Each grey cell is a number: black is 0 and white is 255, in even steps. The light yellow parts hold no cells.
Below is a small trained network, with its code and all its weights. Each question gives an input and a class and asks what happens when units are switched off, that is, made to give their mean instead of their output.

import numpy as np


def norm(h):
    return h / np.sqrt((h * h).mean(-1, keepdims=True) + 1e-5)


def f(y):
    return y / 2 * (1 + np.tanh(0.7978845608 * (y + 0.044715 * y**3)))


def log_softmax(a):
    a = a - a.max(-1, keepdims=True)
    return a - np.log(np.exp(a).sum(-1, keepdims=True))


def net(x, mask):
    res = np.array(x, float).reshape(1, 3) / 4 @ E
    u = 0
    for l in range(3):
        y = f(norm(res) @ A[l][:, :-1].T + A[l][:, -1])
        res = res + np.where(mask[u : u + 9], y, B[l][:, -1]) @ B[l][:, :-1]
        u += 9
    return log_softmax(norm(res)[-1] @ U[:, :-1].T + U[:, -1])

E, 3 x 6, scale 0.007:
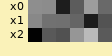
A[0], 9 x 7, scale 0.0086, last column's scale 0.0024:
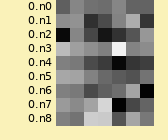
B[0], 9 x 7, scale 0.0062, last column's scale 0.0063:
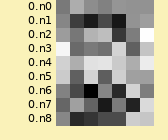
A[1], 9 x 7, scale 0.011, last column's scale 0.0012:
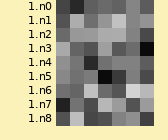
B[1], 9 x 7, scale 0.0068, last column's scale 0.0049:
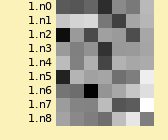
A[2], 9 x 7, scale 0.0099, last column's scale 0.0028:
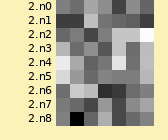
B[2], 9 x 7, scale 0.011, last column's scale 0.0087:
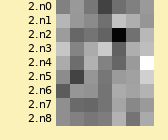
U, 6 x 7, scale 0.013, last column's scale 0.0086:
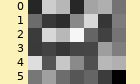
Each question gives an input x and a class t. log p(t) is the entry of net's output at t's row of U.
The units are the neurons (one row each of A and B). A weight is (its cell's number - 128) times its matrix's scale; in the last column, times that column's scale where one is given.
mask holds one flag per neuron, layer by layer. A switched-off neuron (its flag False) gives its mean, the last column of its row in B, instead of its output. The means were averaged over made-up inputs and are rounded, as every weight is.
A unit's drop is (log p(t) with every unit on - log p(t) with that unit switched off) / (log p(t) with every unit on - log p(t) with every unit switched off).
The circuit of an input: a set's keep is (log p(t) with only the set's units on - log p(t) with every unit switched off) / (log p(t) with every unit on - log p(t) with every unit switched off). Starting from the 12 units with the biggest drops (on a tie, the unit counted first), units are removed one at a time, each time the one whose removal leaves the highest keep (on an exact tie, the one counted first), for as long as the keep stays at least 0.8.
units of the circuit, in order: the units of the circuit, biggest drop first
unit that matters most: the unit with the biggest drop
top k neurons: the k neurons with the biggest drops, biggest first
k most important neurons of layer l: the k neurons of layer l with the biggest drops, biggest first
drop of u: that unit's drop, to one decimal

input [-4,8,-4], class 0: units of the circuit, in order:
(0.n7; 1.n5; 2.n6)
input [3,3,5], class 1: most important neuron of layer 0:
(0.n2)
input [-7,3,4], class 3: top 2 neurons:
(0.n8; 1.n6)
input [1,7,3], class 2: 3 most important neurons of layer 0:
(0.n4; 0.n8; 0.n3)
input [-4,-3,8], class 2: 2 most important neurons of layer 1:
(1.n1; 1.n7)
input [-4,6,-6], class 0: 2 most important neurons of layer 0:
(0.n7; 0.n3)
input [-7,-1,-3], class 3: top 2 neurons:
(1.n6; 0.n8)
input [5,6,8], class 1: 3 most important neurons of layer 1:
(1.n5; 1.n1; 1.n3)
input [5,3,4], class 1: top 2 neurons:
(0.n2; 0.n3)
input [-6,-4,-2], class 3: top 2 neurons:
(0.n8; 0.n4)
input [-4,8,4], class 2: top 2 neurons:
(0.n4; 2.n4)
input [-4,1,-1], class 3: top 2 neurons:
(0.n8; 0.n3)
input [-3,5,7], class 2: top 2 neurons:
(0.n8; 0.n1)
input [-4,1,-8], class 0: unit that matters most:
1.n5
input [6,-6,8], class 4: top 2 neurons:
(0.n4; 1.n1)
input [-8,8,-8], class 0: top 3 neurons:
(0.n7; 1.n5; 2.n6)
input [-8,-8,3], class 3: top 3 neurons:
(0.n8; 0.n4; 1.n2)
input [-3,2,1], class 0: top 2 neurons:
(0.n7; 1.n5)
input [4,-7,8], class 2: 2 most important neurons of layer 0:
(0.n8; 0.n7)
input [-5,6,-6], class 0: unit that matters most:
0.n7
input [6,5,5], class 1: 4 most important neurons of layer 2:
(2.n4; 2.n3; 2.n8; 2.n2)
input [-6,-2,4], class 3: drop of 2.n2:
0.2
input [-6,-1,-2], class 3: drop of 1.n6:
0.3
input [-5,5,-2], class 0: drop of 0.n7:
0.9
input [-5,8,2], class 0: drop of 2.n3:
0.1
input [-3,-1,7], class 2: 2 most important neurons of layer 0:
(0.n8; 0.n1)
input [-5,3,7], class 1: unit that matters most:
0.n4
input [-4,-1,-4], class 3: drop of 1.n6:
0.6
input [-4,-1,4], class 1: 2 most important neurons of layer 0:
(0.n4; 0.n5)
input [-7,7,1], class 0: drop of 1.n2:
0.0
